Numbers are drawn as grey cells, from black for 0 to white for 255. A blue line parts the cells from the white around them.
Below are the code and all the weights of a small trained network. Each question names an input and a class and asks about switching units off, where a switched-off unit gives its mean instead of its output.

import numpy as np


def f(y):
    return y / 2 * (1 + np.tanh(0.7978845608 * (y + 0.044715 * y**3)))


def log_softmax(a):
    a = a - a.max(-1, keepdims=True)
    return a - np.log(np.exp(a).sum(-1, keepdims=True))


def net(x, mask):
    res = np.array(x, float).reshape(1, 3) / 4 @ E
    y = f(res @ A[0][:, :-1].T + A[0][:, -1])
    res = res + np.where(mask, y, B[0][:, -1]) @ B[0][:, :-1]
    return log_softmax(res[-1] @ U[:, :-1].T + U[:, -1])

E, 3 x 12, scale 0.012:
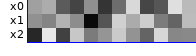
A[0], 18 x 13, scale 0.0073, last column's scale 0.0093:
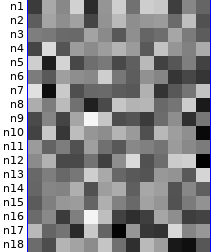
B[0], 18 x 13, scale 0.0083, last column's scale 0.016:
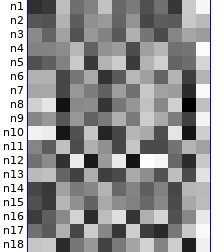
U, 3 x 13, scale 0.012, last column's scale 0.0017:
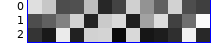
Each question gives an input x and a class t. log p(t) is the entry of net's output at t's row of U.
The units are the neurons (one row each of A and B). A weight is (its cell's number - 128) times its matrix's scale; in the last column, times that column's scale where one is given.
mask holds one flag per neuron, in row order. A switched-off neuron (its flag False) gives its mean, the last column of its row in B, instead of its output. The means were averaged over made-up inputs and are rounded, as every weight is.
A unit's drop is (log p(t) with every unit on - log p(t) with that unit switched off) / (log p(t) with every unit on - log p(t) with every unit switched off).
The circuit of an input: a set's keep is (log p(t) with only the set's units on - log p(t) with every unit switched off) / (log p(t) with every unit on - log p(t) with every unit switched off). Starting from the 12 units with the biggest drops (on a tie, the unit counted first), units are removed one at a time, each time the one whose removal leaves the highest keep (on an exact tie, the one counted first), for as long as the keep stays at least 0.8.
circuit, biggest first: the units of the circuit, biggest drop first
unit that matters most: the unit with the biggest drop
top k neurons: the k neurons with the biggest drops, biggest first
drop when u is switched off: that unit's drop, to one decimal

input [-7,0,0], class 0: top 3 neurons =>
n18; n6; n16
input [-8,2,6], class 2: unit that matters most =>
n1
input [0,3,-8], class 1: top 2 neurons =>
n5; n10
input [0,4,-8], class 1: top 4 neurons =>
n5; n10; n13; n18
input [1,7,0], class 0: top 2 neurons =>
n8; n16
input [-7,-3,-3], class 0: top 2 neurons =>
n18; n6
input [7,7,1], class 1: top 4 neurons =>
n12; n10; n13; n18
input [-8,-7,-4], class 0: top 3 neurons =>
n18; n6; n13
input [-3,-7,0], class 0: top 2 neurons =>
n13; n5
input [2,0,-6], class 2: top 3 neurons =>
n17; n18; n10
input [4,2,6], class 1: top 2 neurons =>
n12; n13
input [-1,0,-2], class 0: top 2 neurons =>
n16; n12
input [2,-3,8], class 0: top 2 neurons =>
n10; n5
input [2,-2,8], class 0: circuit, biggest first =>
n10
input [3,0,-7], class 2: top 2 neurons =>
n17; n18
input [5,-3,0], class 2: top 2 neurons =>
n17; n18
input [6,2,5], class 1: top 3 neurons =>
n12; n13; n18
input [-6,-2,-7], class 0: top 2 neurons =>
n18; n6
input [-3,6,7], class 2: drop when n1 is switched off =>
0.1
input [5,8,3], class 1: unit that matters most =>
n12
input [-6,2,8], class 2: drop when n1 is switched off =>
0.2
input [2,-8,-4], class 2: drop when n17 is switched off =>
0.5
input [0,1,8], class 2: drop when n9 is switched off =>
0.1
